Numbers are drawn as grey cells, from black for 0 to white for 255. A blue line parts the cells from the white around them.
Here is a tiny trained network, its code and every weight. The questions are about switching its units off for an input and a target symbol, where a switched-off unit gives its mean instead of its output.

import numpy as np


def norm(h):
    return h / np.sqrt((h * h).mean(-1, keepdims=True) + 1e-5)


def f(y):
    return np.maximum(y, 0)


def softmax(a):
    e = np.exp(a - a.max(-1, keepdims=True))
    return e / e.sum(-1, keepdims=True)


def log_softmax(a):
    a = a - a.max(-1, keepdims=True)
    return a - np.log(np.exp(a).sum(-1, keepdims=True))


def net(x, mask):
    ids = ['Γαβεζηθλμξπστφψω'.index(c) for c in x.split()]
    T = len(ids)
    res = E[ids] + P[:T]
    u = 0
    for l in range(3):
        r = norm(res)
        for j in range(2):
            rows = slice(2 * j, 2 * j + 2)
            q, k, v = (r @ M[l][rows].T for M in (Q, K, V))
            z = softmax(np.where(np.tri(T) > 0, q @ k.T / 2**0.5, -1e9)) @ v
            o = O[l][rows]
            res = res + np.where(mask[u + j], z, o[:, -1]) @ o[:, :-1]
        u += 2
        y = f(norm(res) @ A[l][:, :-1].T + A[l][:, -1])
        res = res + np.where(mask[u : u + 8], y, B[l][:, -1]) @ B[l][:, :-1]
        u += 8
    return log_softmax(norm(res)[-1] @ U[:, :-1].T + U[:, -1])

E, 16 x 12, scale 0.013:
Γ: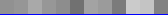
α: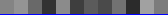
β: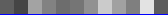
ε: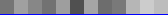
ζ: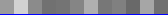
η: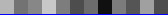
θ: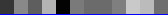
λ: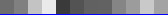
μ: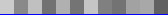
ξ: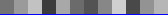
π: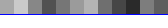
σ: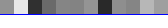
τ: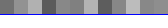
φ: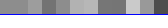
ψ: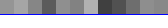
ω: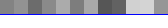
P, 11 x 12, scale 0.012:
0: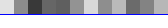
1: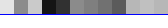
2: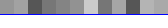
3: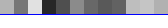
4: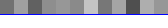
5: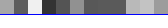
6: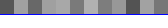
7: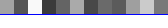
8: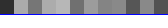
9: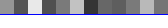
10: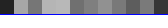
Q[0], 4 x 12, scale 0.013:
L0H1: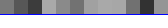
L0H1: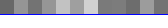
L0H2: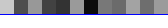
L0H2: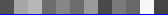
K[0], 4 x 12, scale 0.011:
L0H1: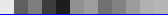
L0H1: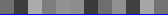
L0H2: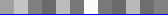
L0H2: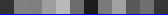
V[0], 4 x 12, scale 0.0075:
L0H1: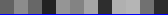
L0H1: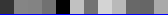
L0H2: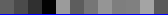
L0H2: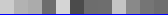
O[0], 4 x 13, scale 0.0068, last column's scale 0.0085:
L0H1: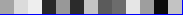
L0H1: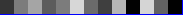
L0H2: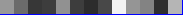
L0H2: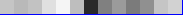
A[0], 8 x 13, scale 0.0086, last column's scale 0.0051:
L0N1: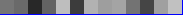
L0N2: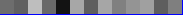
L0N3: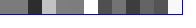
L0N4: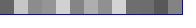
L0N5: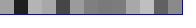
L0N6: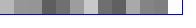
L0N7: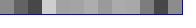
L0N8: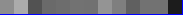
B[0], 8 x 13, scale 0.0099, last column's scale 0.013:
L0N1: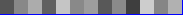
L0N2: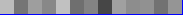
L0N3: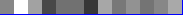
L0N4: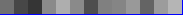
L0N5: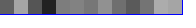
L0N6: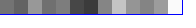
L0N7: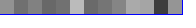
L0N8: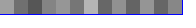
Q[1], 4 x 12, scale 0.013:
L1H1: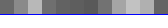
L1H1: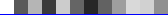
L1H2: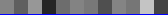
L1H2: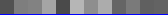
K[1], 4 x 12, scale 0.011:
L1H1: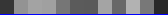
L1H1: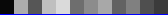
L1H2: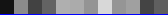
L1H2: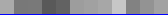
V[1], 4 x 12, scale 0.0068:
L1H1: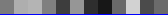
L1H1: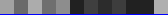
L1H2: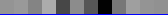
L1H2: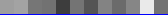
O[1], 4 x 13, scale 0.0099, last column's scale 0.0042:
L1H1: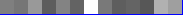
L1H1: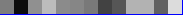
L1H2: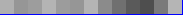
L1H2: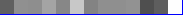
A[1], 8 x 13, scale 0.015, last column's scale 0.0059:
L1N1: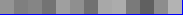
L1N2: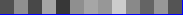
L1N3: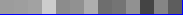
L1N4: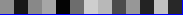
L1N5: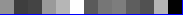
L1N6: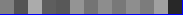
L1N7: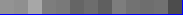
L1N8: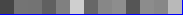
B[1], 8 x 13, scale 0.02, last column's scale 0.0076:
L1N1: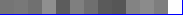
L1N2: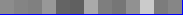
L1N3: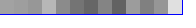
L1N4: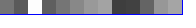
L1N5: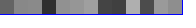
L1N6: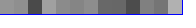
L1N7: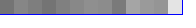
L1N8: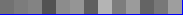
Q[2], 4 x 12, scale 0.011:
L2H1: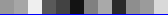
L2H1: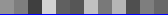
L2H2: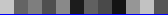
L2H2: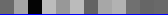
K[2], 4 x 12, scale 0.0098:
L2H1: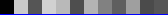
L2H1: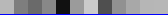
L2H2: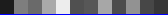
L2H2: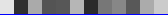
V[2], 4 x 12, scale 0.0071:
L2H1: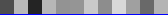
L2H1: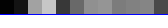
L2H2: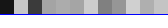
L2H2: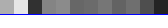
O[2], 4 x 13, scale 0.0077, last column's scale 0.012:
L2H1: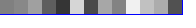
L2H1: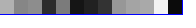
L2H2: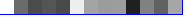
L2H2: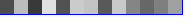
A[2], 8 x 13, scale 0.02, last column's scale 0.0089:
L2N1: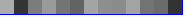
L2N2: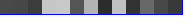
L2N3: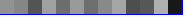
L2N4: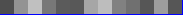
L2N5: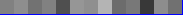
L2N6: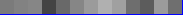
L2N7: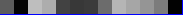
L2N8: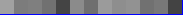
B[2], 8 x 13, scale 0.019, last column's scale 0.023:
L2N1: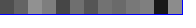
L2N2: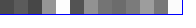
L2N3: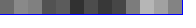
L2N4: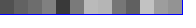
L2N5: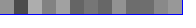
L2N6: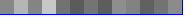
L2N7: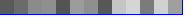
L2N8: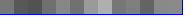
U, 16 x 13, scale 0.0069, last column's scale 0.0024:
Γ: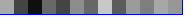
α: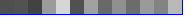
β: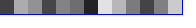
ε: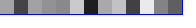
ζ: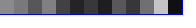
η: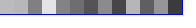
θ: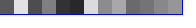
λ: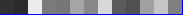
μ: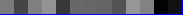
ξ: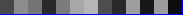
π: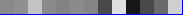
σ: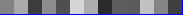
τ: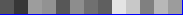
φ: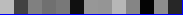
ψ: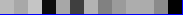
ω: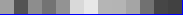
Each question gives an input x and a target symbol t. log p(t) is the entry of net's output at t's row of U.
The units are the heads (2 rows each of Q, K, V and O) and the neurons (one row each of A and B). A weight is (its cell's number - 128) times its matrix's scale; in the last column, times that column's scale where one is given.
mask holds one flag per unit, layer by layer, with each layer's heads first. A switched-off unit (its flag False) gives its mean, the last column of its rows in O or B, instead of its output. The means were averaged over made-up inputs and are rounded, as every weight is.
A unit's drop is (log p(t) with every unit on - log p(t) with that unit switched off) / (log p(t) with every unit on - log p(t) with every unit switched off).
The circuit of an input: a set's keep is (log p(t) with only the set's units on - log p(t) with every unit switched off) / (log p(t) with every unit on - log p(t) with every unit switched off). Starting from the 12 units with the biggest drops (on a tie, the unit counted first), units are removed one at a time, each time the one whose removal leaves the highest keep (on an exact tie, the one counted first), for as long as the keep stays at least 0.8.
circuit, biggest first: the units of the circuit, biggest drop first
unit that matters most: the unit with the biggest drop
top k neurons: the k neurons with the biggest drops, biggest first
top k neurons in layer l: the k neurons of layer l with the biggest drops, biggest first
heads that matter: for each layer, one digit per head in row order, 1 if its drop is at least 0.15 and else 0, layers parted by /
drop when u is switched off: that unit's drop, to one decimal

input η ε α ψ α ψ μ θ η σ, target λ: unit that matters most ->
L1H1
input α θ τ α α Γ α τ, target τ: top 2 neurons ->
[L2N7 L2N2]
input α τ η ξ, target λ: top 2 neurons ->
[L1N4 L0N3]
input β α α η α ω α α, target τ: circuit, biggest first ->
[L2N7 L1H1 L2N2]
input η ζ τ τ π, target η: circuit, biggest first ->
[L0H2 L2N2 L1N3]
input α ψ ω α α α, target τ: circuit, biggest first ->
[L1H1 L2N7 L2N2]
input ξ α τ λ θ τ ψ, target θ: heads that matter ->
01 / 00 / 00
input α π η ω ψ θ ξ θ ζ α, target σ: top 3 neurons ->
[L0N3 L2N2 L1N7]
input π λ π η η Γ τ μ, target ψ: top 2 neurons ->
[L2N2 L0N5]
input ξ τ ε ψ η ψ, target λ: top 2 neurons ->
[L1N4 L2N4]
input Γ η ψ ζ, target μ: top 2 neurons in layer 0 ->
[L0N3 L0N6]
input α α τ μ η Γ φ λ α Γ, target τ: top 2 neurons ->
[L0N6 L2N7]
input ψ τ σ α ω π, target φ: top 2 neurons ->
[L2N5 L2N2]
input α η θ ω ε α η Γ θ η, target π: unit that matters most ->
L0H1
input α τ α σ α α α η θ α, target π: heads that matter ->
10 / 10 / 00
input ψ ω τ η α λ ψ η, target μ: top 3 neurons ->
[L0N3 L2N1 L2N2]
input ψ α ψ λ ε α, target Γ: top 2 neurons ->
[L0N3 L2N2]
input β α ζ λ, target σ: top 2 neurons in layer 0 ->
[L0N2 L0N5]
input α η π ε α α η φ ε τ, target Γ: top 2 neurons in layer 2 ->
[L2N2 L2N8]
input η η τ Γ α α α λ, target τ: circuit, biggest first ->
[L2N7]
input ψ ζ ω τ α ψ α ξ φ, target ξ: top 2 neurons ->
[L0N4 L1N5]
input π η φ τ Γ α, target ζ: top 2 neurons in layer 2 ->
[L2N2 L2N3]
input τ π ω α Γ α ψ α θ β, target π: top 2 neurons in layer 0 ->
[L0N2 L0N5]
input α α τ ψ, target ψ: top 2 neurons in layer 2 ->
[L2N2 L2N7]
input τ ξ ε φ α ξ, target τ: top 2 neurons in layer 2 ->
[L2N7 L2N2]
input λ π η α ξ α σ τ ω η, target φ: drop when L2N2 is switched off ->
0.3
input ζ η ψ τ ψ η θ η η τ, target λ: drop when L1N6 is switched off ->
0.0
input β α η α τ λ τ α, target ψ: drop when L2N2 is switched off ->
0.5
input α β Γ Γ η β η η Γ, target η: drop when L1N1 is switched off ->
0.1
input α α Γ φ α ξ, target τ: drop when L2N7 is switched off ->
0.2
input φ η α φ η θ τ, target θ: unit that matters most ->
L0H2
